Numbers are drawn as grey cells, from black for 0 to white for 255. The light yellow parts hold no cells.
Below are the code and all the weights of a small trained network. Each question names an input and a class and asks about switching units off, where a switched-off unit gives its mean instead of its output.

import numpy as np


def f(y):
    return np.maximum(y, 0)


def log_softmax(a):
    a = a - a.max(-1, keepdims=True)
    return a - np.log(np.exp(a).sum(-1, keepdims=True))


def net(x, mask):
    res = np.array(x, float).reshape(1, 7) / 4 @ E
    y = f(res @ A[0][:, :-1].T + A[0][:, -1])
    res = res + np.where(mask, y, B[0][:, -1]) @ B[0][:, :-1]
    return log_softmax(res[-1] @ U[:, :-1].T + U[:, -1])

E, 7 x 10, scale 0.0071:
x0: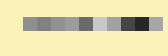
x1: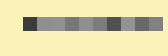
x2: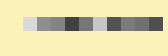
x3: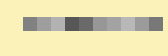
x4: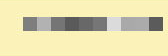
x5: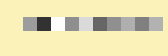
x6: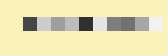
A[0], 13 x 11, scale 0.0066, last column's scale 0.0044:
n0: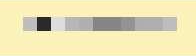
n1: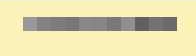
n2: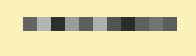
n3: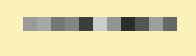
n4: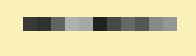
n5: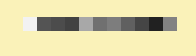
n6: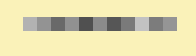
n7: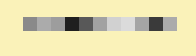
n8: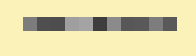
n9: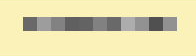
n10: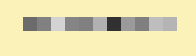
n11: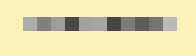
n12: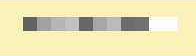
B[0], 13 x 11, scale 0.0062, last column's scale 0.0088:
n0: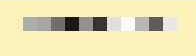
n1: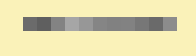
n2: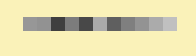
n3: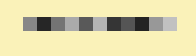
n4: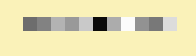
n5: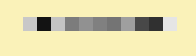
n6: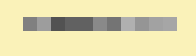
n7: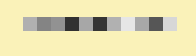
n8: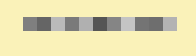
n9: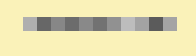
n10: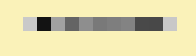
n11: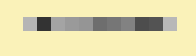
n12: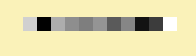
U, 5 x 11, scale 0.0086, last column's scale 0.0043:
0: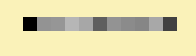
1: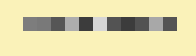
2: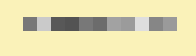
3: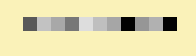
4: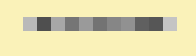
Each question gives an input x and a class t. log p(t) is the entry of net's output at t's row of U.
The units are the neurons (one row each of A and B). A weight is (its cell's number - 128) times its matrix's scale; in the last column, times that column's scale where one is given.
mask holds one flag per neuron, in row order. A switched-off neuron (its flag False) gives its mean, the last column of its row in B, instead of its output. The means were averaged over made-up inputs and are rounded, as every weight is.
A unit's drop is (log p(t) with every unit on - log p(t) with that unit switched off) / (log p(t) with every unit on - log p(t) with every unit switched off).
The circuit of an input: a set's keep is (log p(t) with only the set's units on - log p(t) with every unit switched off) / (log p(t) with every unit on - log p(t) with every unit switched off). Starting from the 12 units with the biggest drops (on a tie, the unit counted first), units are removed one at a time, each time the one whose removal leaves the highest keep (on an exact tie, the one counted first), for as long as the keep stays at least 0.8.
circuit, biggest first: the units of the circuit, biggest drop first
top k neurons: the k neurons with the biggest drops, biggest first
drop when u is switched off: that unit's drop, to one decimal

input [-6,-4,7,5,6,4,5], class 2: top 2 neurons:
n5, n12
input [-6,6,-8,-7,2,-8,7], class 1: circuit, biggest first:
n2, n0
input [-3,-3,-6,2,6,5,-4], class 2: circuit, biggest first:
n12, n5, n10
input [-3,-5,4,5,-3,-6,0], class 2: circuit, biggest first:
n12
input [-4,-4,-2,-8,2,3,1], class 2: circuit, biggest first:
n5, n12, n10
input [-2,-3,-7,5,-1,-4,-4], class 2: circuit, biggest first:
n12, n5
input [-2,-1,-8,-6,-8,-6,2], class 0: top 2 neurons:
n4, n5
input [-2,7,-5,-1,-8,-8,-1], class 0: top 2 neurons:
n4, n0
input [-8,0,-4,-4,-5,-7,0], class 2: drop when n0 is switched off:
-0.1
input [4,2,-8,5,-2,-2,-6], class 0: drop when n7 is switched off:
0.1
